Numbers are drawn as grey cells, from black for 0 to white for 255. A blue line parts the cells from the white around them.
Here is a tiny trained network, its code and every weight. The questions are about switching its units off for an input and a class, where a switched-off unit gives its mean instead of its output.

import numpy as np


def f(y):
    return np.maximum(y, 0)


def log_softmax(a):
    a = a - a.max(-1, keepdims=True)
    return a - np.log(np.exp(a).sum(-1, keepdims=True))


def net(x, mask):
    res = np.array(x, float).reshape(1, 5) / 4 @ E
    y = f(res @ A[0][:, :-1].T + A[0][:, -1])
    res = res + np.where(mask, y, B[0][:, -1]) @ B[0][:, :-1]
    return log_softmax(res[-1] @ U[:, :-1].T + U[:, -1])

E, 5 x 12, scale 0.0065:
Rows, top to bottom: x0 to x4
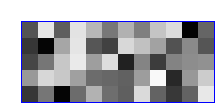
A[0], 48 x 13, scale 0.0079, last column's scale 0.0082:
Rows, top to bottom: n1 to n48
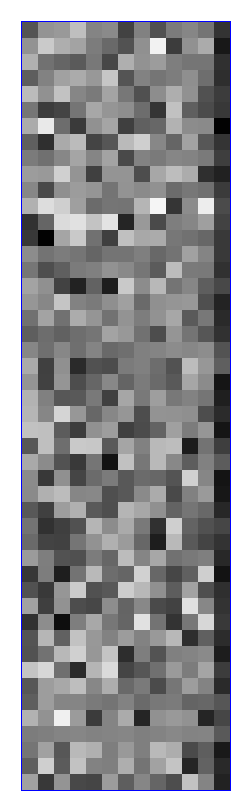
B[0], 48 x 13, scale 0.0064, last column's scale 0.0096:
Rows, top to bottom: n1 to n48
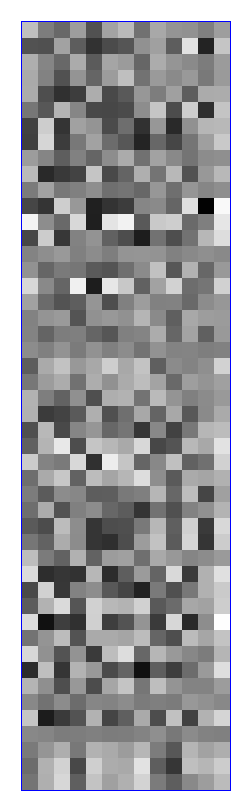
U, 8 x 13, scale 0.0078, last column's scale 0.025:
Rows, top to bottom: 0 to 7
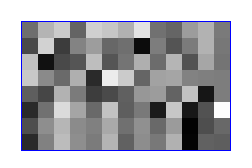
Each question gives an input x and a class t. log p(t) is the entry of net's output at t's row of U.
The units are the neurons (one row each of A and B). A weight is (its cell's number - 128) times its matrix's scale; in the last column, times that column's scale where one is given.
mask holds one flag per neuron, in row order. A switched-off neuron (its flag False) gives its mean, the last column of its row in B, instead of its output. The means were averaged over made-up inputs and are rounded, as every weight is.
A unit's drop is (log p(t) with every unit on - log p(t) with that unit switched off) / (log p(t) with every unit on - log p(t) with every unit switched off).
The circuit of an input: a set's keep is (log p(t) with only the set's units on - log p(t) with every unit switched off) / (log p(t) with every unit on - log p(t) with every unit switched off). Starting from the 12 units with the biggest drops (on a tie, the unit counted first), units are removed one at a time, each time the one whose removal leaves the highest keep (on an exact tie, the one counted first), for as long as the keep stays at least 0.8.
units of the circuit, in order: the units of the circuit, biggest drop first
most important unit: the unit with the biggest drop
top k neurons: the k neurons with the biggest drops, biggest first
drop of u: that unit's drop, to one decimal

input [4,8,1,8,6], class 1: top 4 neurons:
(n14, n36, n8, n31)
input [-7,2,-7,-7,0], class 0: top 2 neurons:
(n37, n22)
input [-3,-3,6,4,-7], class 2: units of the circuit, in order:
(n44)
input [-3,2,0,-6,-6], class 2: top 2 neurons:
(n44, n12)
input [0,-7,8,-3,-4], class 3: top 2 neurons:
(n13, n40)
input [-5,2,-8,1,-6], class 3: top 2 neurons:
(n17, n28)
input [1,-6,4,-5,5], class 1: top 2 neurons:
(n41, n7)
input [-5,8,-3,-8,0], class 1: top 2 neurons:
(n14, n8)
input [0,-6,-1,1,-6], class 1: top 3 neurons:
(n41, n7, n38)
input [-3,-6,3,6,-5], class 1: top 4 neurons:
(n41, n7, n26, n32)
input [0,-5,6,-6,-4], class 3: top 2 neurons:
(n13, n12)
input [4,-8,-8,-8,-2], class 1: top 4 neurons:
(n41, n7, n26, n13)
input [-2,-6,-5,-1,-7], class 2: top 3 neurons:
(n44, n10, n5)
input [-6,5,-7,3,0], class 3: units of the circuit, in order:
(n17)
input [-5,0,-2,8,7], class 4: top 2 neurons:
(n12, n2)
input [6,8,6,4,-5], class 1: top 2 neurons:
(n14, n36)
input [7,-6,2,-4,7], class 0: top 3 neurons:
(n27, n47, n39)
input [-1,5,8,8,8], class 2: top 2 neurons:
(n38, n35)
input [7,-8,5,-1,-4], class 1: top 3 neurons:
(n41, n7, n26)
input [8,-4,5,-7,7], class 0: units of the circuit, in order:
(n47)
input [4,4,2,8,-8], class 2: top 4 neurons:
(n44, n10, n25, n5)
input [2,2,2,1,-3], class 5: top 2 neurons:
(n38, n35)
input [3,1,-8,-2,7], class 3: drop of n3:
0.2
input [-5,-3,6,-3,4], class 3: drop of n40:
0.2
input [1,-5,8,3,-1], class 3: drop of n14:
0.0
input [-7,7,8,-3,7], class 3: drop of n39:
0.1
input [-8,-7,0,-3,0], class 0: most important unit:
n37
